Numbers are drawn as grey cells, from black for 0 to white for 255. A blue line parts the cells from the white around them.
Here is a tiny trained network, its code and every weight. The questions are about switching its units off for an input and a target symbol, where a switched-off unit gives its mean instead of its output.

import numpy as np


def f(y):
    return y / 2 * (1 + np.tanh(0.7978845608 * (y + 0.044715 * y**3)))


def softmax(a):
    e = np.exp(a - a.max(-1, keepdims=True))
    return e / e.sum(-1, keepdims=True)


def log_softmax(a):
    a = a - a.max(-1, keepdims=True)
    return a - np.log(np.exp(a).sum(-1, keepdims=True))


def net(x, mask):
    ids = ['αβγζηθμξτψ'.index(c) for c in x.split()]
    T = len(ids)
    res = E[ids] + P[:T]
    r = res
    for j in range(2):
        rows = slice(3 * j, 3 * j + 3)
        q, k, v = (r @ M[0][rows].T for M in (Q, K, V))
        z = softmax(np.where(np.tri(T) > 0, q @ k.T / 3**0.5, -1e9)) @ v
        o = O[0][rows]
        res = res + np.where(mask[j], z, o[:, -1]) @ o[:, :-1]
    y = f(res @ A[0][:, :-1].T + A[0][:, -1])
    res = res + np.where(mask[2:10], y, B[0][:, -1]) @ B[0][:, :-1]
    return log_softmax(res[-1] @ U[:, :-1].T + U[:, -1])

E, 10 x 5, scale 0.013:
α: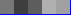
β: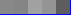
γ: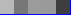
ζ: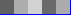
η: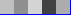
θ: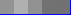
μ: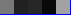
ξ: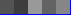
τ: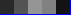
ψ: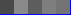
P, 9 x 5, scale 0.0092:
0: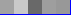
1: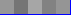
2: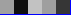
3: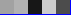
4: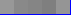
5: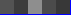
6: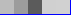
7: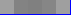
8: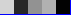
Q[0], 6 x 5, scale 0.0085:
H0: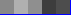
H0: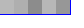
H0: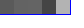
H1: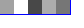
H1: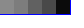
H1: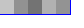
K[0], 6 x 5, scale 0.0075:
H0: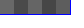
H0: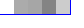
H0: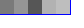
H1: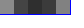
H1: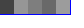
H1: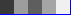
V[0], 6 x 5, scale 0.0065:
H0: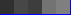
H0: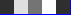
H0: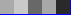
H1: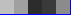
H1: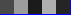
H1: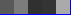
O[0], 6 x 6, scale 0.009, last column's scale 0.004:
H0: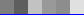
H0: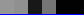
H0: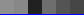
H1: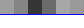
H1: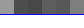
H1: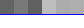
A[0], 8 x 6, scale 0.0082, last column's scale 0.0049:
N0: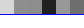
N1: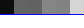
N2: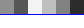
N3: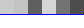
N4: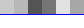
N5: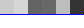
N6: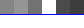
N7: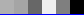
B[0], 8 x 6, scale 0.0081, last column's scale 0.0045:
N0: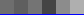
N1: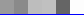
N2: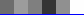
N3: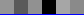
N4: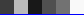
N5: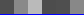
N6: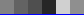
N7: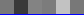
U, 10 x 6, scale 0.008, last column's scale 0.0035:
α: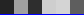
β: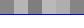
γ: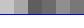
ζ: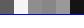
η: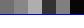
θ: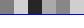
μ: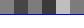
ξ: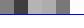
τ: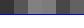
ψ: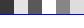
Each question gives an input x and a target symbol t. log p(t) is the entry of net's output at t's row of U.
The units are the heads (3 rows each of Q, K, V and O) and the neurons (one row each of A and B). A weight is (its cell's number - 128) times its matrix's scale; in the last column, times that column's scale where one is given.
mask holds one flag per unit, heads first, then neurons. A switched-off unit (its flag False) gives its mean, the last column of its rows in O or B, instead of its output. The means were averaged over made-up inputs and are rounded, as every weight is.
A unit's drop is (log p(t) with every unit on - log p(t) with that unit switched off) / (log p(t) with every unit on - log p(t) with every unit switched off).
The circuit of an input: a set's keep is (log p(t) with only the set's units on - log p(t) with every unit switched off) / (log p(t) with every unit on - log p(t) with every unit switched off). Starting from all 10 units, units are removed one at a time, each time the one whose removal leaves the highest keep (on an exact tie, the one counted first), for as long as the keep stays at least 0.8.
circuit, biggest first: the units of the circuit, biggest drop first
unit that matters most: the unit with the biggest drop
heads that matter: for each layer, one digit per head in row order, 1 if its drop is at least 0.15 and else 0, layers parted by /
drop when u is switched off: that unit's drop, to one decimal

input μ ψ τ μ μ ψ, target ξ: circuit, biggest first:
N4; N1; N2
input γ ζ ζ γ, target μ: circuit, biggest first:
N3; N6
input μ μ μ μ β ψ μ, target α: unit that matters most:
N4
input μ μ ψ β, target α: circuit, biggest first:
H1; N7
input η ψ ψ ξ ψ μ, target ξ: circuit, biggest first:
N4; N1; N2
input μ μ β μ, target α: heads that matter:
11
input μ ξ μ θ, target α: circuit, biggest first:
H1; N4; N7
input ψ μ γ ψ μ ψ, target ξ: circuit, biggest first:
N4; N1
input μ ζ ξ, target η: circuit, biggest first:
N2; H1
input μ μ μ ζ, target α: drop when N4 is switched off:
0.3
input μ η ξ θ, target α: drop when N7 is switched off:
0.2
